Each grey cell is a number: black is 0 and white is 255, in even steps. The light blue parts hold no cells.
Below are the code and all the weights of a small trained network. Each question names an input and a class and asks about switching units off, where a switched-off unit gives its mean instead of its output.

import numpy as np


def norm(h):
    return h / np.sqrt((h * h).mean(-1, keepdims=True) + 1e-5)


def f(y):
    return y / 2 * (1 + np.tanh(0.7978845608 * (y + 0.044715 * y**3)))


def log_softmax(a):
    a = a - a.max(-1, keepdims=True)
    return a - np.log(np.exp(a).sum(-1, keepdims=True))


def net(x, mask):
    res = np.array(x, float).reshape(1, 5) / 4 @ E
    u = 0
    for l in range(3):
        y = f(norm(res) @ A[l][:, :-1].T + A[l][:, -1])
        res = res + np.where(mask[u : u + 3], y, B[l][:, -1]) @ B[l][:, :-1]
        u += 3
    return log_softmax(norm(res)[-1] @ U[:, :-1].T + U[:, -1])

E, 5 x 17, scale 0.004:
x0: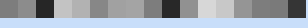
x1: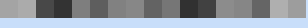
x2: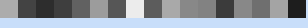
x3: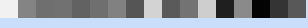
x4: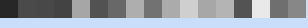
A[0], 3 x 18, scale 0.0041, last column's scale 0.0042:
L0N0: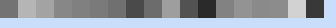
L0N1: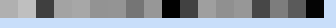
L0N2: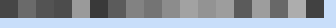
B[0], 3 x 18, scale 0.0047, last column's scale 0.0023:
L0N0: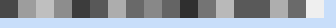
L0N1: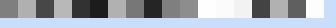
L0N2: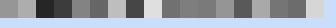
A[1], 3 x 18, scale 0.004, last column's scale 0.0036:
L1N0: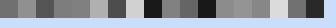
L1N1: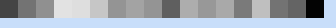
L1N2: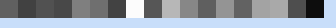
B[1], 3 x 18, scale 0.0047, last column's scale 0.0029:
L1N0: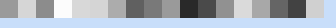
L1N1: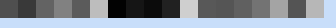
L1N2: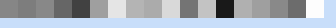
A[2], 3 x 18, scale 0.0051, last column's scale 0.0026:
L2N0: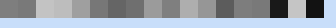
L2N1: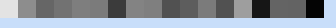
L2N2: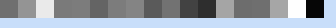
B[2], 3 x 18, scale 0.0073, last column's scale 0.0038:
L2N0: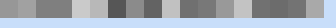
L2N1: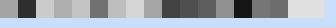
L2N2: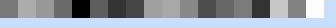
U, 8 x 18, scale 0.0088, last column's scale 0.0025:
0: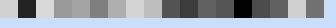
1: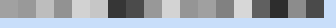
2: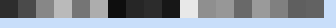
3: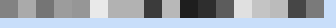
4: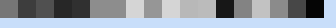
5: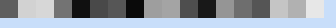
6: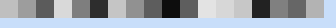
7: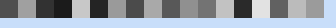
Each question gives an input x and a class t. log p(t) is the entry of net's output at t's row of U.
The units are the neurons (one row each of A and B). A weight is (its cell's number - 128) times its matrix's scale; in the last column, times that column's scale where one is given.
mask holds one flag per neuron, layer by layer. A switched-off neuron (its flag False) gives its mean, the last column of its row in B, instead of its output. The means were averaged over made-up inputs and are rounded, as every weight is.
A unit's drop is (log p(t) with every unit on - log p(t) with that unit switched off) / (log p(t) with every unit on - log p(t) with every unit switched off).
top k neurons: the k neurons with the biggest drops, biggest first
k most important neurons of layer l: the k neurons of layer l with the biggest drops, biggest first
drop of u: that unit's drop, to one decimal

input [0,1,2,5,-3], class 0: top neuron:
L2N1
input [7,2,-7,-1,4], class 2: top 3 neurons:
L1N1; L2N1; L0N0
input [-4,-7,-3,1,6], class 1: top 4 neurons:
L2N0; L0N0; L2N1; L0N1
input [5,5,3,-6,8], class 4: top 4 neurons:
L1N2; L0N2; L2N1; L0N0
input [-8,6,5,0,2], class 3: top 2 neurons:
L1N0; L1N2
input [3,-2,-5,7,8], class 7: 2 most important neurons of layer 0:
L0N2; L0N1
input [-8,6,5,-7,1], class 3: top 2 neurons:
L1N0; L1N2
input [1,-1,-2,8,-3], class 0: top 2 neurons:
L2N1; L0N0
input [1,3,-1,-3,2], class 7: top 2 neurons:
L0N2; L2N2
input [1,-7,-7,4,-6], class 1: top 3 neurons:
L2N0; L0N0; L0N2
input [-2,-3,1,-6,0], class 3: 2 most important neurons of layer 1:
L1N0; L1N2
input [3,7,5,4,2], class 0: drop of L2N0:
0.0
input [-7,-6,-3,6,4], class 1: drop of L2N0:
0.1
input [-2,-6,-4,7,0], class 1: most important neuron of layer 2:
L2N0
